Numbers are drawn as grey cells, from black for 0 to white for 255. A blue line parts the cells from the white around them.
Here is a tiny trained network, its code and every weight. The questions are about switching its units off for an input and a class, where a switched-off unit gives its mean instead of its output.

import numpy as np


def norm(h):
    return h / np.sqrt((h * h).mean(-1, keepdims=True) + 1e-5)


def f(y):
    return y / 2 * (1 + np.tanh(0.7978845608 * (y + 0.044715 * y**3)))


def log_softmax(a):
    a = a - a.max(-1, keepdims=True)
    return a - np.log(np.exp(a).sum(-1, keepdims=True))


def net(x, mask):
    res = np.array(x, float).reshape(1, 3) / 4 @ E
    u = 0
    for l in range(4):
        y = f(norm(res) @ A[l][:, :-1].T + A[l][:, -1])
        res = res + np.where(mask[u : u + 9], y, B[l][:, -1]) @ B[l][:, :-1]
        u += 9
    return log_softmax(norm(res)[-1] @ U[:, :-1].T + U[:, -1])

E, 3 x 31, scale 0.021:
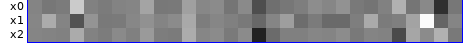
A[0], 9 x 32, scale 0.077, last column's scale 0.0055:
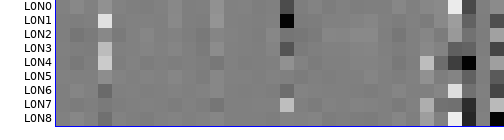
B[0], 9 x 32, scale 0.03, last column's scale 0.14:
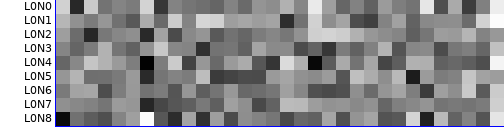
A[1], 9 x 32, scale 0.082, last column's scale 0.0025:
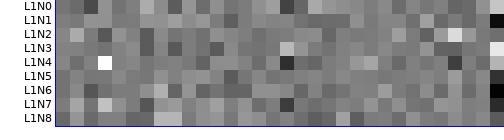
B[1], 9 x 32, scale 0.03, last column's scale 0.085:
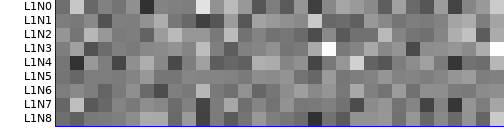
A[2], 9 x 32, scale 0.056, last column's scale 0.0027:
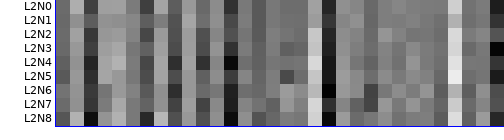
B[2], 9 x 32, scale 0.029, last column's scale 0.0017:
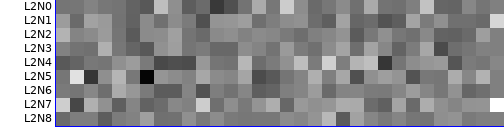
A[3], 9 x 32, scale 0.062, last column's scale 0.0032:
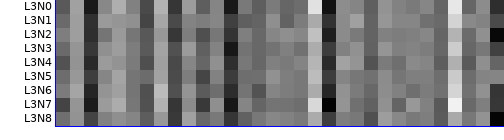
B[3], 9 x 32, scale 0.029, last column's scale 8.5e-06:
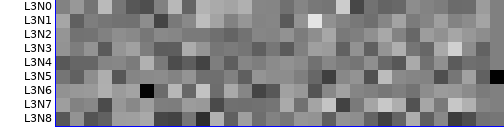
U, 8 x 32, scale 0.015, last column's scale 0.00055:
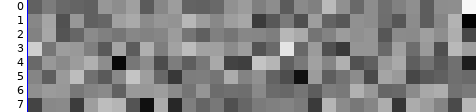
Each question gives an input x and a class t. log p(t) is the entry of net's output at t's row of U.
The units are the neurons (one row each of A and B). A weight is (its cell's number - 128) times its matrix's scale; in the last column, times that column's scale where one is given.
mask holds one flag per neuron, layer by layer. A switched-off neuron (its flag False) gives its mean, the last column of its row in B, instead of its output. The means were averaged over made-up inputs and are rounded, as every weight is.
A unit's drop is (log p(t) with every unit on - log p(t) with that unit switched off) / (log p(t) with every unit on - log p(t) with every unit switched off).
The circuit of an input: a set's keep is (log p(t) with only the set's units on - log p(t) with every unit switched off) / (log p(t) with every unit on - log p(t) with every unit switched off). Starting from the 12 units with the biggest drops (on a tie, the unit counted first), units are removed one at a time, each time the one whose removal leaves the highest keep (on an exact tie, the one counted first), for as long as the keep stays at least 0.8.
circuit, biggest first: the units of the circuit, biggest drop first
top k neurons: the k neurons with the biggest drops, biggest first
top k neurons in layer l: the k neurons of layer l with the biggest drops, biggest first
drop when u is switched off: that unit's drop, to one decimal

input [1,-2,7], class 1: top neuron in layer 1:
(L1N0)
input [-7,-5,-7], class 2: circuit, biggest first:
(L0N4; L0N1; L0N8)
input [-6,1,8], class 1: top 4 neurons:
(L0N0; L0N4; L0N7; L0N6)
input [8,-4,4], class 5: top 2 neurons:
(L0N4; L0N3)
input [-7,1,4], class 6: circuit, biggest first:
(L0N0; L0N4; L1N2)
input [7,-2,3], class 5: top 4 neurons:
(L0N4; L0N3; L1N8; L1N3)
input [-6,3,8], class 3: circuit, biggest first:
(L0N8; L0N4)
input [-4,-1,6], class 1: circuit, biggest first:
(L0N0; L0N7)
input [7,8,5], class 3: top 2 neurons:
(L0N1; L0N0)
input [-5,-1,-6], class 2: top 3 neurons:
(L0N4; L0N1; L0N8)
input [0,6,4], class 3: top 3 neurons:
(L0N1; L0N0; L1N8)
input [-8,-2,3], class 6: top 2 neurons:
(L0N3; L0N1)
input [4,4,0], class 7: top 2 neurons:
(L0N8; L0N6)
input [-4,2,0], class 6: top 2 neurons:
(L0N8; L1N2)
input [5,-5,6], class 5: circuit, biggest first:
(L0N3)
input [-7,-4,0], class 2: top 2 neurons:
(L0N3; L0N1)
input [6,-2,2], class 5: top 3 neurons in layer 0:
(L0N4; L0N3; L0N1)
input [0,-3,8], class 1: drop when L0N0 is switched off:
0.4
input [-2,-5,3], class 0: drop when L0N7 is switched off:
0.2
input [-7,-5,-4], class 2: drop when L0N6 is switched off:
0.2
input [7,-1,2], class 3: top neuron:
(L0N1)
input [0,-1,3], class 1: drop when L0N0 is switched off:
0.4
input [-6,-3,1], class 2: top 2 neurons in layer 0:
(L0N3; L0N1)
